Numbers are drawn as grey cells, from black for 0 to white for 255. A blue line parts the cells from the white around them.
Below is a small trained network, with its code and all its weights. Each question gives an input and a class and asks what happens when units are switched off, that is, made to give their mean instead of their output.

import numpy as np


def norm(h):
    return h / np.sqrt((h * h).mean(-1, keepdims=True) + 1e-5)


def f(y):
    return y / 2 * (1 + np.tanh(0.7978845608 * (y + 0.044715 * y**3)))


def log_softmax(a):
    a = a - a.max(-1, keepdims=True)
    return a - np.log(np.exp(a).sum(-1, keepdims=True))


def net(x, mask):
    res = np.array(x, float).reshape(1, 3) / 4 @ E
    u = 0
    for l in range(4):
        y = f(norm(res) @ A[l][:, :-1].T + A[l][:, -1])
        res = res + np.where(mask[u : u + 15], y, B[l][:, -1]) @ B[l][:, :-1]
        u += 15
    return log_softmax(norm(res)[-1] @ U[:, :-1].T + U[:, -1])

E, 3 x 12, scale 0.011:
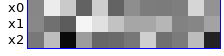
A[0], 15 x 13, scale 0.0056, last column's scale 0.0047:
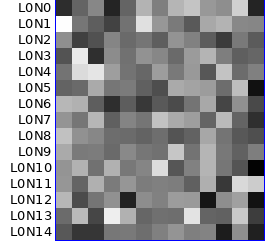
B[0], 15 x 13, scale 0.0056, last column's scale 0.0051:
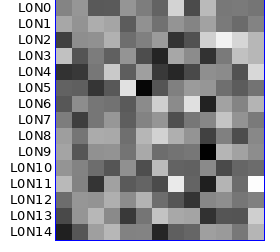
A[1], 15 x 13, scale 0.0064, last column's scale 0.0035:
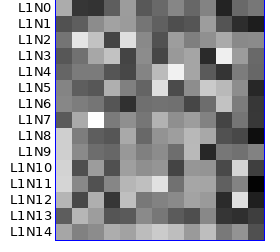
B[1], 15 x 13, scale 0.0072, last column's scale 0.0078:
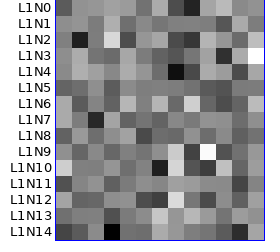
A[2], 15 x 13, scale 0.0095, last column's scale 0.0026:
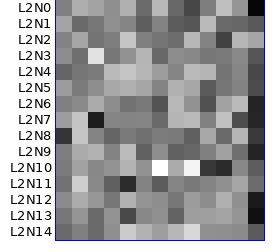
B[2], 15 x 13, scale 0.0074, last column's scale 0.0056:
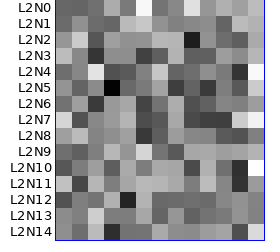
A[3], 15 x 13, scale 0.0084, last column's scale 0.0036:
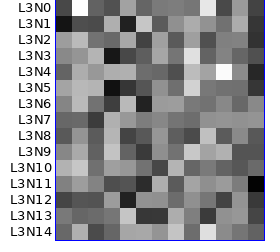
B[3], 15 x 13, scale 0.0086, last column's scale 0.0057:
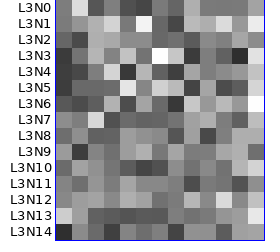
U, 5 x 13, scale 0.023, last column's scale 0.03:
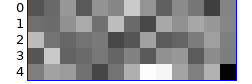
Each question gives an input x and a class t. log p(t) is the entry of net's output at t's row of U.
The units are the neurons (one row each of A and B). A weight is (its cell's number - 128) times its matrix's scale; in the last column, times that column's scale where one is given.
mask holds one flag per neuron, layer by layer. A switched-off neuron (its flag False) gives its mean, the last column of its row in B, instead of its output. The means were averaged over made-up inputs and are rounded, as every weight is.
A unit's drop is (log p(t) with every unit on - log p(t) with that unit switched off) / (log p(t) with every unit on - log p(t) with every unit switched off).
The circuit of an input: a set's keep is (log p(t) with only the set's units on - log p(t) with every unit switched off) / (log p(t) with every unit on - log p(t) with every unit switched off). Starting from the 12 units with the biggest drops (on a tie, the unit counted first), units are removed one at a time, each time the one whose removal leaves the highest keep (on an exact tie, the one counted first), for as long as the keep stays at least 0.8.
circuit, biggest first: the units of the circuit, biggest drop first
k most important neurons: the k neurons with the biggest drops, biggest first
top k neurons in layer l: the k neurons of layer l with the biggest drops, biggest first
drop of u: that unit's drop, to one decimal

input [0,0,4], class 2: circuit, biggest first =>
[L2N7]
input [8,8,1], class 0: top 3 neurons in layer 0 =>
[L0N13, L0N2, L0N14]
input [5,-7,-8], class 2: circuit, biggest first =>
[L1N10, L2N3]
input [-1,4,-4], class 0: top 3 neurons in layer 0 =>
[L0N3, L0N11, L0N13]
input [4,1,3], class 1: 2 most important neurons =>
[L0N11, L1N2]
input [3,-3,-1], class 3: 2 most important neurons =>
[L1N3, L2N2]
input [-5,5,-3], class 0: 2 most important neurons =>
[L0N4, L1N2]
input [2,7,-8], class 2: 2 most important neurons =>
[L1N10, L1N12]
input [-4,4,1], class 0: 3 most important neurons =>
[L0N4, L1N2, L2N4]
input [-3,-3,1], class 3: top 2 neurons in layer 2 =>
[L2N2, L2N4]
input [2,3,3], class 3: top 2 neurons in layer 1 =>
[L1N3, L1N6]
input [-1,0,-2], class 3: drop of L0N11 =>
1.0
